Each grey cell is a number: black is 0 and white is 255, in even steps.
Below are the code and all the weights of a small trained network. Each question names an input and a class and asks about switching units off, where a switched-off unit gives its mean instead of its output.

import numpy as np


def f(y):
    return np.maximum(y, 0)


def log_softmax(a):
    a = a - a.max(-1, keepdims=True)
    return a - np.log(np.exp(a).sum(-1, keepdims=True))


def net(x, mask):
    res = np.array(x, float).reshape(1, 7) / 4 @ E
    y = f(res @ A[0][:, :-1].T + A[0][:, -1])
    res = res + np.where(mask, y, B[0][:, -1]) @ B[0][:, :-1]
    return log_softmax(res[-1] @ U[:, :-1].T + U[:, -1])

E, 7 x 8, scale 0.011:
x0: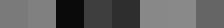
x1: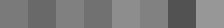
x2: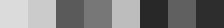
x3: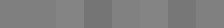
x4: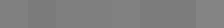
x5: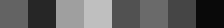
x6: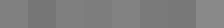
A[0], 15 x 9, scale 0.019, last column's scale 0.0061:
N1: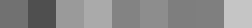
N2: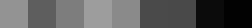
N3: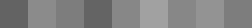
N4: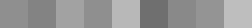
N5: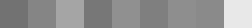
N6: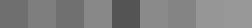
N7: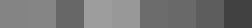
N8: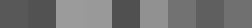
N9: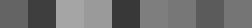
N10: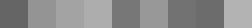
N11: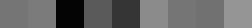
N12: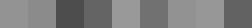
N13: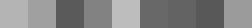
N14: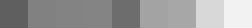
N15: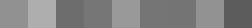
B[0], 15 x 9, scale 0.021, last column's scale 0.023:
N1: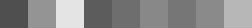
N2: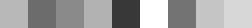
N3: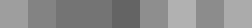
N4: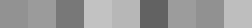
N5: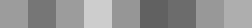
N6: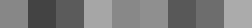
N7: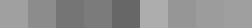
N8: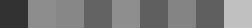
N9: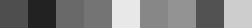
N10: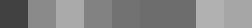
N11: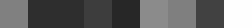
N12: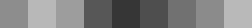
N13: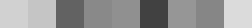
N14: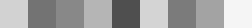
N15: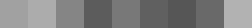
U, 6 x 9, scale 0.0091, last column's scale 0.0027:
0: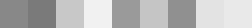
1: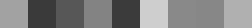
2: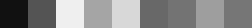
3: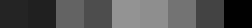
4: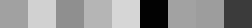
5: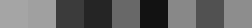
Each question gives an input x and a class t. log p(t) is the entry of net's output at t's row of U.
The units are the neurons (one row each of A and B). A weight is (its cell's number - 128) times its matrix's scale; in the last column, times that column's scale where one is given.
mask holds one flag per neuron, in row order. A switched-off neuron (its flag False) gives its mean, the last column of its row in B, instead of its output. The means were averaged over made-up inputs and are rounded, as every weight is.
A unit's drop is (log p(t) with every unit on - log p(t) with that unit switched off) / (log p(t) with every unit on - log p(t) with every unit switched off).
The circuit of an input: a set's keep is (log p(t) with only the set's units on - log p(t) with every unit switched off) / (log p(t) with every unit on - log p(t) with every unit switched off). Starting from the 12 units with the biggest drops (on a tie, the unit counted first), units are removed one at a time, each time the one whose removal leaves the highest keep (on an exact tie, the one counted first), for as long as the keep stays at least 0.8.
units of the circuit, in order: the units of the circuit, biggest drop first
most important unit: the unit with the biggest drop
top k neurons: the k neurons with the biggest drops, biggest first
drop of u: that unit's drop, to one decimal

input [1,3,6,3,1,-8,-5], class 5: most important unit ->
N12
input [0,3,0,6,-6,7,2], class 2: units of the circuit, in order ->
[N11 N14]
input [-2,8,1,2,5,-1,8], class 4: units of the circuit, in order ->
[N2 N11]
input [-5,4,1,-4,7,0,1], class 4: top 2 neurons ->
[N2 N14]
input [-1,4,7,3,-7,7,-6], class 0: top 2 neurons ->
[N2 N11]
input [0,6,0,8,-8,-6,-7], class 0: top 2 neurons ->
[N11 N14]
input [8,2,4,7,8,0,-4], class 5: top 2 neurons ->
[N14 N13]
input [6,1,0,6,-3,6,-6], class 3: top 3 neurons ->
[N9 N14 N8]
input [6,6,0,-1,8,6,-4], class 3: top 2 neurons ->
[N9 N14]
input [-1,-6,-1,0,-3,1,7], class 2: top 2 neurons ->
[N11 N2]
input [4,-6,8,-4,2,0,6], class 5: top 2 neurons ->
[N13 N14]
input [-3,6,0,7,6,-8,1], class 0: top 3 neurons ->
[N14 N11 N13]
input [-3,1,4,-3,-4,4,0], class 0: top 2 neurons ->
[N11 N2]
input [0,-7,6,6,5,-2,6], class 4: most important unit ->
N11
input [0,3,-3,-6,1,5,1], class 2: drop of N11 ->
0.4
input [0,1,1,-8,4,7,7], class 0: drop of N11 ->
1.0
